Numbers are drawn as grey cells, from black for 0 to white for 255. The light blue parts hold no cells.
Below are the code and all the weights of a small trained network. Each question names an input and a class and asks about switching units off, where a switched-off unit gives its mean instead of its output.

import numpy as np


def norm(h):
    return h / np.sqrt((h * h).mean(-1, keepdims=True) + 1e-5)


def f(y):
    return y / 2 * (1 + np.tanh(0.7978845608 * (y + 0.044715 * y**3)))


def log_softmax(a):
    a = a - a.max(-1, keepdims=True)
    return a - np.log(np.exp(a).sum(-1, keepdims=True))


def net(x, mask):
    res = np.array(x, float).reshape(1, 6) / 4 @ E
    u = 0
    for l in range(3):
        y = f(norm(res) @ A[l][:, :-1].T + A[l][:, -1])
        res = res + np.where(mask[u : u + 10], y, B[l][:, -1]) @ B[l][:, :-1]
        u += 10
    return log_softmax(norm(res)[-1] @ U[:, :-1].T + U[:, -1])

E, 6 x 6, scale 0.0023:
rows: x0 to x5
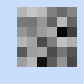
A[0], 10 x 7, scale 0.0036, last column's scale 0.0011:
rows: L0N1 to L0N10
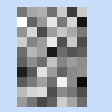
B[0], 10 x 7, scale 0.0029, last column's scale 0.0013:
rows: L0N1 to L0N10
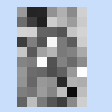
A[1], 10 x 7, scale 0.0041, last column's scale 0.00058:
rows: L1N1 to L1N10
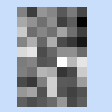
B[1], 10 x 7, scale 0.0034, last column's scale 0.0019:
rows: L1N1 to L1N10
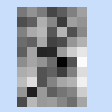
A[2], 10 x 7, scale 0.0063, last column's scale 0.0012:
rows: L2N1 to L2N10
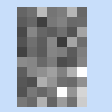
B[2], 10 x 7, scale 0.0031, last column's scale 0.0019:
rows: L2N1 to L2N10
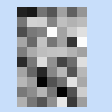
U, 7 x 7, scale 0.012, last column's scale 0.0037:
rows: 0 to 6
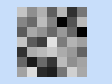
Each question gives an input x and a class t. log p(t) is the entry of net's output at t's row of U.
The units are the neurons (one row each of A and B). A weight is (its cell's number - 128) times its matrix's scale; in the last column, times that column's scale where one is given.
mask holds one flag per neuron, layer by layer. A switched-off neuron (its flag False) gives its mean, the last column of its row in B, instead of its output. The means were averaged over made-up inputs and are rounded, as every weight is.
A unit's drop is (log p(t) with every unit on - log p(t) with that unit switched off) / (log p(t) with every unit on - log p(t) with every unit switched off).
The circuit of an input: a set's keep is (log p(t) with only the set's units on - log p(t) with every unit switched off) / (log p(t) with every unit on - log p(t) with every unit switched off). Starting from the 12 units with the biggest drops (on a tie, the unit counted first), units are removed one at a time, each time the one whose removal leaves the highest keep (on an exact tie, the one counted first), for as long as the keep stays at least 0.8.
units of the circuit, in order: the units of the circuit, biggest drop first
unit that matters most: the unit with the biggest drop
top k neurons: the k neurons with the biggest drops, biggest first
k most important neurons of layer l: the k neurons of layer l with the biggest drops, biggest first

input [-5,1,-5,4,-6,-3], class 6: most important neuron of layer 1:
[L1N9]
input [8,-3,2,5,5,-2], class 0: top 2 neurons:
[L0N9, L1N6]
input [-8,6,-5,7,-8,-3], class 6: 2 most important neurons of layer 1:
[L1N6, L1N9]
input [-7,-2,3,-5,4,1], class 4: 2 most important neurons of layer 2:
[L2N3, L2N5]
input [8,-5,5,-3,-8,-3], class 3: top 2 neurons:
[L0N2, L0N4]
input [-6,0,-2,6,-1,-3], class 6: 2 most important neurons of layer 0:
[L0N3, L0N10]
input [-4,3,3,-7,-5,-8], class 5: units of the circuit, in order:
[L1N6, L2N1, L2N8]
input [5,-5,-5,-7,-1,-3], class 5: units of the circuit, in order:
[L1N6, L2N1]
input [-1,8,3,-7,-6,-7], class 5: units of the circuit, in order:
[L1N6, L2N1, L2N8]
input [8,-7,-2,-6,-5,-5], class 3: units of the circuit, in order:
[L0N2, L1N6, L2N7]
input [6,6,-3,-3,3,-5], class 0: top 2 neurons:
[L0N9, L2N10]
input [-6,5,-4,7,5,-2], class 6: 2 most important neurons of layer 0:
[L0N3, L0N4]
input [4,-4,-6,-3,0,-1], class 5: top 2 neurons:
[L1N8, L1N7]
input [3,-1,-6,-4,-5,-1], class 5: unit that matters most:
L1N8
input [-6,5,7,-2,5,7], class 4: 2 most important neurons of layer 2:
[L2N3, L2N5]
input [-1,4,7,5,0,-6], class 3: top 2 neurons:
[L0N2, L1N6]
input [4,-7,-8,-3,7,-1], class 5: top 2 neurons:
[L1N8, L2N1]
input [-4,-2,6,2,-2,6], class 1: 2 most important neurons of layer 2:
[L2N4, L2N6]
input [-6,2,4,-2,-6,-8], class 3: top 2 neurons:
[L1N8, L0N4]
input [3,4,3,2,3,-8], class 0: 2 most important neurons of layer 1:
[L1N6, L1N5]
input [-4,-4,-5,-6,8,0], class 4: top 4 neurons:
[L2N3, L1N9, L2N5, L1N4]
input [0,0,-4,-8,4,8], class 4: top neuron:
[L2N3]
